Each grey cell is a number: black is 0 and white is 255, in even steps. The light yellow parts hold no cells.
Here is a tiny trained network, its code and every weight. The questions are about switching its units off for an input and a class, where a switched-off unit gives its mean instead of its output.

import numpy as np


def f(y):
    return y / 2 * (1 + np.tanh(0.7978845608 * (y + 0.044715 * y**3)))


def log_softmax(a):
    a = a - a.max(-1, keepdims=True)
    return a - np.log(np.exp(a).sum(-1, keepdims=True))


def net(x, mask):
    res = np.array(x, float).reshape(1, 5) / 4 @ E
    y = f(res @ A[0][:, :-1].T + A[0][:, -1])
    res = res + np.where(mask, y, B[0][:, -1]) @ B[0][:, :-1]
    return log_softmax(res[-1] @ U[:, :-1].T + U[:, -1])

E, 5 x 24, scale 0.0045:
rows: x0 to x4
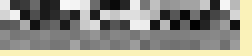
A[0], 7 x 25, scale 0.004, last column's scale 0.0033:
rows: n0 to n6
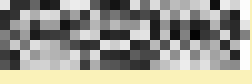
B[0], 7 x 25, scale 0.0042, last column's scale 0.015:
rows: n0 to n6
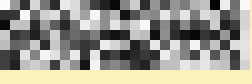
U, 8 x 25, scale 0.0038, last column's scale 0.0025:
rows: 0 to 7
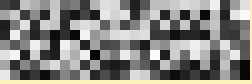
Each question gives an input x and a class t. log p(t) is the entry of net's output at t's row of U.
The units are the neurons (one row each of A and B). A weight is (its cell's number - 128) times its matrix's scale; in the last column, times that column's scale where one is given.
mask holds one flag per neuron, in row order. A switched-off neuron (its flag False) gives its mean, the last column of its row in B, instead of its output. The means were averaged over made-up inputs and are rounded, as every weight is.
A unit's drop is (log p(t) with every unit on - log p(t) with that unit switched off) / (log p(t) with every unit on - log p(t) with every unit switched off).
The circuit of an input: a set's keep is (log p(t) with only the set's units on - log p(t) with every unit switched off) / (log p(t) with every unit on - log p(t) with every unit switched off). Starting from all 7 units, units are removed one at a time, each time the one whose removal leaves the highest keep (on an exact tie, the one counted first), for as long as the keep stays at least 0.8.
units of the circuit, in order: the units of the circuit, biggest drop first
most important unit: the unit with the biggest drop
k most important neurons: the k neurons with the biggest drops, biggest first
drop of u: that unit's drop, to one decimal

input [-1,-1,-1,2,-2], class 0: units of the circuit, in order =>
n0, n3
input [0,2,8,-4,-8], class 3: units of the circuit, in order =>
n2, n5
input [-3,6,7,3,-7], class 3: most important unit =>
n2
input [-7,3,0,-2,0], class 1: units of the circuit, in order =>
n4, n5
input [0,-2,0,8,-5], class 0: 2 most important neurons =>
n0, n3
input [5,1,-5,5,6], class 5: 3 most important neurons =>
n5, n1, n0
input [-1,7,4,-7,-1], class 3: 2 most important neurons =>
n0, n2
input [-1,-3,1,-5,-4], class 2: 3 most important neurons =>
n4, n0, n1
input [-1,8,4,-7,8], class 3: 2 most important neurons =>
n0, n2
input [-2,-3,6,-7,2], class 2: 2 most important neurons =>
n2, n0
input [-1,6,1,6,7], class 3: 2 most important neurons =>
n0, n4
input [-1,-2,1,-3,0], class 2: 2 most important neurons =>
n4, n0
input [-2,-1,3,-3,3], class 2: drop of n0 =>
0.1
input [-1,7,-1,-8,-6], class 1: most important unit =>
n0
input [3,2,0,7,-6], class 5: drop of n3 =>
0.2
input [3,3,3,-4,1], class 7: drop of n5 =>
0.2
